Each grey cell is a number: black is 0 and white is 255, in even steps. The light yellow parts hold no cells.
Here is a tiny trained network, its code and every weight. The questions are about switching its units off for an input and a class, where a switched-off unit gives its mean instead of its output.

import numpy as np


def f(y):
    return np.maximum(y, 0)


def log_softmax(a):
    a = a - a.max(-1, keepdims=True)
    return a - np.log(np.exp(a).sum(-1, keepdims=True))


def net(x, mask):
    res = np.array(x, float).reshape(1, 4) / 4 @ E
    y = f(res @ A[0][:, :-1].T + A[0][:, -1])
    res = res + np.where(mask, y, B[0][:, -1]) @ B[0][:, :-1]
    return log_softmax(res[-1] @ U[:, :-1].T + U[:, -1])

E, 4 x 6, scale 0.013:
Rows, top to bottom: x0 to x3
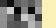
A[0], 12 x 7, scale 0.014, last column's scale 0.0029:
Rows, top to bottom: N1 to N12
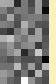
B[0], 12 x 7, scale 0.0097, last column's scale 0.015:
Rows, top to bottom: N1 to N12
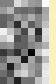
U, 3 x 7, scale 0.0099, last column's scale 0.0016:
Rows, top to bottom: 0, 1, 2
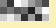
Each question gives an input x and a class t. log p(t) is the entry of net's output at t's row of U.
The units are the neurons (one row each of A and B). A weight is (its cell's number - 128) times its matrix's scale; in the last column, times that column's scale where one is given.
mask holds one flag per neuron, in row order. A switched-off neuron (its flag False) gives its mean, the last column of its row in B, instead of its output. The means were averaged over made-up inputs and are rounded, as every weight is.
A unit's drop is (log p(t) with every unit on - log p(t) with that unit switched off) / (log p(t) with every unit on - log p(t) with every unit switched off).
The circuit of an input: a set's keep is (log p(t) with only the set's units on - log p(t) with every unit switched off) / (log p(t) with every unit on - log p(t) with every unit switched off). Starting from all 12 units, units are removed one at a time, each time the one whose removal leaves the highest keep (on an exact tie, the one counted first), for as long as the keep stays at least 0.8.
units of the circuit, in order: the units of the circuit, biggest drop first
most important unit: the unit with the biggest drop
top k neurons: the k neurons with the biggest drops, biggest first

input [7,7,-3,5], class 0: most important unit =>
N11
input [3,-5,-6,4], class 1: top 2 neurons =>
(N8, N1)
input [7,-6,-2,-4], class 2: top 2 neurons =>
(N5, N11)
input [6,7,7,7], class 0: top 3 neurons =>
(N1, N11, N8)
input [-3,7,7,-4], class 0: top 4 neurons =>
(N1, N11, N8, N3)
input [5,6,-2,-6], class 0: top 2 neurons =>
(N11, N1)
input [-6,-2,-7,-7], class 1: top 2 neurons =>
(N8, N5)
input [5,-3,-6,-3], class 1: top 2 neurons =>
(N8, N6)
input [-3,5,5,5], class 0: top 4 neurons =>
(N1, N8, N11, N3)
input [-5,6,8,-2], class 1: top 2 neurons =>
(N12, N4)
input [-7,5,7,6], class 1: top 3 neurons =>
(N12, N5, N4)
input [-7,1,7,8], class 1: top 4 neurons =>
(N12, N5, N4, N9)
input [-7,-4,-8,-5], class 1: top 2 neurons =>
(N8, N5)
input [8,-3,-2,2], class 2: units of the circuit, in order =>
(N5)
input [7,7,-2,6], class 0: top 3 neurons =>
(N11, N1, N6)
